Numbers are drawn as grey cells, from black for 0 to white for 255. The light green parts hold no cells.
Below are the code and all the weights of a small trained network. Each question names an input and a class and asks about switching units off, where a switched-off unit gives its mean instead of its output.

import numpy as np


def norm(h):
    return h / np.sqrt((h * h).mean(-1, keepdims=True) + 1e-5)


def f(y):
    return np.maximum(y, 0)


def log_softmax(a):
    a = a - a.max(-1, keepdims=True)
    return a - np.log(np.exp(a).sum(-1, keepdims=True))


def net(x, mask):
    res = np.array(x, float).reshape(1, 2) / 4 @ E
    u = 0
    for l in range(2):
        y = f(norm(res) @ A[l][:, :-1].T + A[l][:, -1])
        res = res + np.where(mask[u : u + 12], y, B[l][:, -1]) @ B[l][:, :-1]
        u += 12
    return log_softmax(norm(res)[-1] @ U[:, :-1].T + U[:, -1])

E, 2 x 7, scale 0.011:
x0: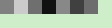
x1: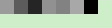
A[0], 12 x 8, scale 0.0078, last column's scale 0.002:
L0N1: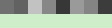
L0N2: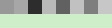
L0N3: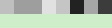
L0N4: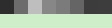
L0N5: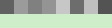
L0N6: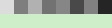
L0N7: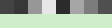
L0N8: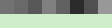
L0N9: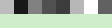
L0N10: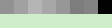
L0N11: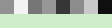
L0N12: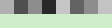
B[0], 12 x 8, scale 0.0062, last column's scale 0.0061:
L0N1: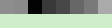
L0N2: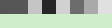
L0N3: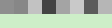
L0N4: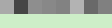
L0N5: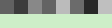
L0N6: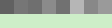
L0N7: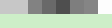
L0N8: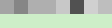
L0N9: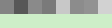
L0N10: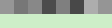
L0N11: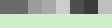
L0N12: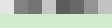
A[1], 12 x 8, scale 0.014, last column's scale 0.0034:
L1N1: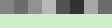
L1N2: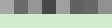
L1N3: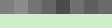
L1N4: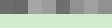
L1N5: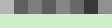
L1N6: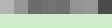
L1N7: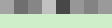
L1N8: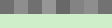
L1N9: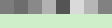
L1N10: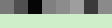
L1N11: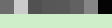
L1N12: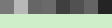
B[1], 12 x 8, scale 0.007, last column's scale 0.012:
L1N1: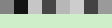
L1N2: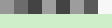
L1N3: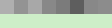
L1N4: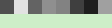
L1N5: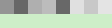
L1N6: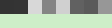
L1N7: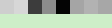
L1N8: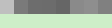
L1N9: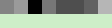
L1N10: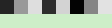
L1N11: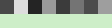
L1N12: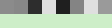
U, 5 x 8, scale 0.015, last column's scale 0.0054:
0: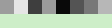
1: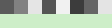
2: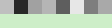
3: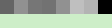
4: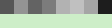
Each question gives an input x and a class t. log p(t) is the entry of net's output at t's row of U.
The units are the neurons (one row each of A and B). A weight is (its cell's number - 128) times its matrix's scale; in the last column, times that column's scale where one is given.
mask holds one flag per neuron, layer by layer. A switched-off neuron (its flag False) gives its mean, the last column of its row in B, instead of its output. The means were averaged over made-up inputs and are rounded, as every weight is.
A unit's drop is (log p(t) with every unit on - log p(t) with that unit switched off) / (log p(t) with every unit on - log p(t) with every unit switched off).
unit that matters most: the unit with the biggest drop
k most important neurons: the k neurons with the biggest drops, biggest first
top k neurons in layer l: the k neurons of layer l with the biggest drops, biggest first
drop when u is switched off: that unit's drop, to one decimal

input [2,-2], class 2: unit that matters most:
L1N10
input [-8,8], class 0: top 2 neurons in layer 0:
L0N7, L0N5
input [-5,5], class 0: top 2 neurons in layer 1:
L1N7, L1N9
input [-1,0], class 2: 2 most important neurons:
L1N10, L0N9
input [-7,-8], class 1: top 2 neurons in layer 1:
L1N2, L1N1
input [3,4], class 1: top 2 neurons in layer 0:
L0N7, L0N3
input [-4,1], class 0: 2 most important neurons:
L1N9, L0N5
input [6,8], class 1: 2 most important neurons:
L1N10, L0N7
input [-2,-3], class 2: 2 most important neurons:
L1N10, L0N1
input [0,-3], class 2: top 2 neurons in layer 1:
L1N10, L1N2
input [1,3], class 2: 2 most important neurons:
L0N8, L0N2
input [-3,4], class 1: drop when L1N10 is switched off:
1.6
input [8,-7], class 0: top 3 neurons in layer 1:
L1N10, L1N11, L1N12
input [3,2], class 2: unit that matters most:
L0N8
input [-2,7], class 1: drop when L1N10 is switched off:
1.4
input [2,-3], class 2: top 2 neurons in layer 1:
L1N10, L1N2
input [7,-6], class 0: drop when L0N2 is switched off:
0.1
